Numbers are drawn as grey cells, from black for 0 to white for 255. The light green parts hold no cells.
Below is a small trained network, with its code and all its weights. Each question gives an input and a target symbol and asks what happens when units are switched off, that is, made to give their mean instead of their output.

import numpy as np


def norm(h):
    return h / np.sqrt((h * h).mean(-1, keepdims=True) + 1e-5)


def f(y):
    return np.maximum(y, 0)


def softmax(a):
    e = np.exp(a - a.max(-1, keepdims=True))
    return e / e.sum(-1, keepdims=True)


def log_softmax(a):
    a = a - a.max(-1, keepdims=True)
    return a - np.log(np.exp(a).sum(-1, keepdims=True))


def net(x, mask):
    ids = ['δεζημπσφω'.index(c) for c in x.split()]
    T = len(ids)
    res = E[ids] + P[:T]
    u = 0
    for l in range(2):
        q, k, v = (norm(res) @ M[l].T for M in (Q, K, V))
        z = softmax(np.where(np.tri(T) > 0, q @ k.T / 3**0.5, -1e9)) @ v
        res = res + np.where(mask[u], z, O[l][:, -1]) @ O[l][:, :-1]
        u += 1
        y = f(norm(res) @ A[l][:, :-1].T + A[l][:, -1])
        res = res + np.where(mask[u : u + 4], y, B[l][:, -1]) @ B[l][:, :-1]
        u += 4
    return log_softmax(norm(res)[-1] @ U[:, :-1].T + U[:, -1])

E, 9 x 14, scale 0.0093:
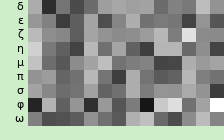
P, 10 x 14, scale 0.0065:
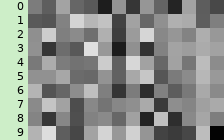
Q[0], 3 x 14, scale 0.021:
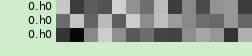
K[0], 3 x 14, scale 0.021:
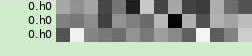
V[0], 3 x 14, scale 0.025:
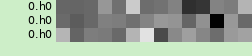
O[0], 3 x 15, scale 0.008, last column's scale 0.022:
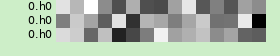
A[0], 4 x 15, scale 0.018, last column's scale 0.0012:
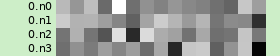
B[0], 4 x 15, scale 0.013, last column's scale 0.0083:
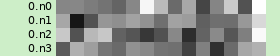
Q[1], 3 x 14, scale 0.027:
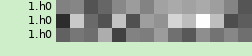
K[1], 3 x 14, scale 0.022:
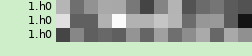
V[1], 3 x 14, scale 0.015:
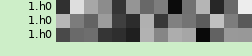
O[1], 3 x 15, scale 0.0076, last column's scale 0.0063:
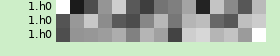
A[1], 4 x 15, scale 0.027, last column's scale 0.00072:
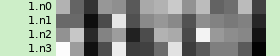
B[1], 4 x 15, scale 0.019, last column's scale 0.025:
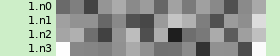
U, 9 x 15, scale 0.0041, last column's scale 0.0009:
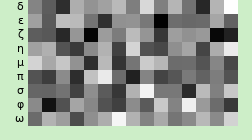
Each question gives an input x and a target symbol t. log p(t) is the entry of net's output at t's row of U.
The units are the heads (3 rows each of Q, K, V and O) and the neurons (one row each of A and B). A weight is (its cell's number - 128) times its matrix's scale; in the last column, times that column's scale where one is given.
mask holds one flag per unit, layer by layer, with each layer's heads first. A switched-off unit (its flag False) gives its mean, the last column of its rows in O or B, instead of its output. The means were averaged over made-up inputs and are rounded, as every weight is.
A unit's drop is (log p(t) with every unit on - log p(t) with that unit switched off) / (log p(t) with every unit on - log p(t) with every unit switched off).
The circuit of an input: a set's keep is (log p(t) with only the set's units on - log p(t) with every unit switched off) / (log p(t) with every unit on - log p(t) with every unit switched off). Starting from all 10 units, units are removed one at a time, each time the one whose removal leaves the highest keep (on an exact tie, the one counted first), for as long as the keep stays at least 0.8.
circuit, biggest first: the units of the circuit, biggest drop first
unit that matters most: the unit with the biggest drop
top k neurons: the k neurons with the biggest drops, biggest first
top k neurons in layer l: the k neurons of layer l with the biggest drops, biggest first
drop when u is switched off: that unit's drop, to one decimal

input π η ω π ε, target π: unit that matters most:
0.h0
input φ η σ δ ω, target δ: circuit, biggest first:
[0.h0; 0.n1; 1.n0]
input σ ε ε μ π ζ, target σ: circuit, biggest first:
[0.h0; 1.n1]
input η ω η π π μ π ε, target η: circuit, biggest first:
[0.h0; 1.n2]
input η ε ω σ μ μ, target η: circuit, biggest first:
[0.h0; 1.n2]
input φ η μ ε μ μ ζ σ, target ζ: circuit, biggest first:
[0.h0; 1.n3]
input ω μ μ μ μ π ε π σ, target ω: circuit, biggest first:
[0.h0; 0.n0; 1.h0]
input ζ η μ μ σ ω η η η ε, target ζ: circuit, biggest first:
[0.h0; 1.h0]
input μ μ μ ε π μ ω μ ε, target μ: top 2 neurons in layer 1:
[1.n3; 1.n2]
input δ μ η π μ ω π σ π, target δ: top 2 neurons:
[0.n1; 1.n0]
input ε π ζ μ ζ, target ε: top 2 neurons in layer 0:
[0.n2; 0.n0]
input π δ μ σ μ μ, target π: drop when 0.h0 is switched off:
1.2
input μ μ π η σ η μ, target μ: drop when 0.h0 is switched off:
1.8
